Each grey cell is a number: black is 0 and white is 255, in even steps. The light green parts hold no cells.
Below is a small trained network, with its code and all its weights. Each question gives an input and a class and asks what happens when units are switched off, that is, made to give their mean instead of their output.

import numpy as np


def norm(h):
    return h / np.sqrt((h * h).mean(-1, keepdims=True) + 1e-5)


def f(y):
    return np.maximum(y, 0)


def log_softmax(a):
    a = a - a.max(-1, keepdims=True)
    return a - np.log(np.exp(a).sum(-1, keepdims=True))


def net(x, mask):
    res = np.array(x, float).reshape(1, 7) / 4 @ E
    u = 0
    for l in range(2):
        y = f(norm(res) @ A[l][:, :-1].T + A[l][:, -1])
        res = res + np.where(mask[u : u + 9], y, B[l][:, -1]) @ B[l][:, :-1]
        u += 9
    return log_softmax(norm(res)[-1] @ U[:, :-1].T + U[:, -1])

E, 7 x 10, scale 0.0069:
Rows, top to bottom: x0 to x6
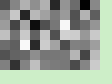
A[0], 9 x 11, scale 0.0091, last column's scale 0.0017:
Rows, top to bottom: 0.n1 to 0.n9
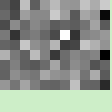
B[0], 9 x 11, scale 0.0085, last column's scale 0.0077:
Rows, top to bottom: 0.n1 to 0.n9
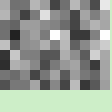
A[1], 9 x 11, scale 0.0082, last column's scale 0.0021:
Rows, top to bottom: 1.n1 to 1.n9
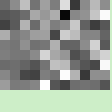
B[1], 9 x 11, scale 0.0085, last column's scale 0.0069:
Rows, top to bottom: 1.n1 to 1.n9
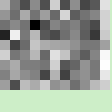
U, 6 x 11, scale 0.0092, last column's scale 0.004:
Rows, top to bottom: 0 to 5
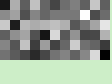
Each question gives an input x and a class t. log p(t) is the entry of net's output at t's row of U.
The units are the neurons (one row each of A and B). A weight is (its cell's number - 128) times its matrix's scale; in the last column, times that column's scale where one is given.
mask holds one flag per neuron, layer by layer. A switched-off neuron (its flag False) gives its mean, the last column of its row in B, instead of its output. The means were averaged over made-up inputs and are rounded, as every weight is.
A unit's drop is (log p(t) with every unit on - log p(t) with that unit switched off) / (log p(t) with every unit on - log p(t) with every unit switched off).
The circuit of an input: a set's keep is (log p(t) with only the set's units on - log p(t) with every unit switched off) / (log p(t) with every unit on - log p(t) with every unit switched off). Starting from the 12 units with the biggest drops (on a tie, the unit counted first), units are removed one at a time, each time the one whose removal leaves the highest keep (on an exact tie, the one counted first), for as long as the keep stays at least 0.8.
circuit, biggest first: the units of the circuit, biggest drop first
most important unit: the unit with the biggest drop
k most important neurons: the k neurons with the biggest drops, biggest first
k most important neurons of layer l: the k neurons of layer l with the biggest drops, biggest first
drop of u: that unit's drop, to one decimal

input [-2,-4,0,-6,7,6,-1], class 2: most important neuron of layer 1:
[1.n9]
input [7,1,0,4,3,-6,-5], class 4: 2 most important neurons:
[0.n4, 1.n9]
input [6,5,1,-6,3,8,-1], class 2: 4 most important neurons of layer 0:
[0.n3, 0.n6, 0.n9, 0.n4]
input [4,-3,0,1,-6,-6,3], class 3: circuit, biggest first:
[0.n6, 1.n8]
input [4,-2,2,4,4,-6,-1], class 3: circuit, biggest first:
[1.n3, 1.n1]
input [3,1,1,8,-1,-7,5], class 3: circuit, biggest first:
[1.n1, 1.n4]
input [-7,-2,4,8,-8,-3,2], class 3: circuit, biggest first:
[1.n8, 1.n4]
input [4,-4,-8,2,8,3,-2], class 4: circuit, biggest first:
[0.n4, 1.n7]
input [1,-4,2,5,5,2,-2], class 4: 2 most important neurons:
[0.n1, 0.n4]
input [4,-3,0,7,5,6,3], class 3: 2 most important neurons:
[1.n3, 1.n4]
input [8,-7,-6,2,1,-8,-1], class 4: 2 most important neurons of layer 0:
[0.n4, 0.n9]
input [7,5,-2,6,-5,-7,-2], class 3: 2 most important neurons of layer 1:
[1.n1, 1.n8]
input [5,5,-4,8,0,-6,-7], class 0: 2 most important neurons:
[0.n4, 1.n4]
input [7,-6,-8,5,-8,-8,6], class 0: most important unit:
0.n6
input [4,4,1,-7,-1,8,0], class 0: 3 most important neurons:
[0.n4, 0.n5, 0.n7]
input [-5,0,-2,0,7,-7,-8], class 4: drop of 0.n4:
0.4
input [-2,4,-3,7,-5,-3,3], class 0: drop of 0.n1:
-0.1
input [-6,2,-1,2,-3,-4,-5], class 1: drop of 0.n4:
0.5
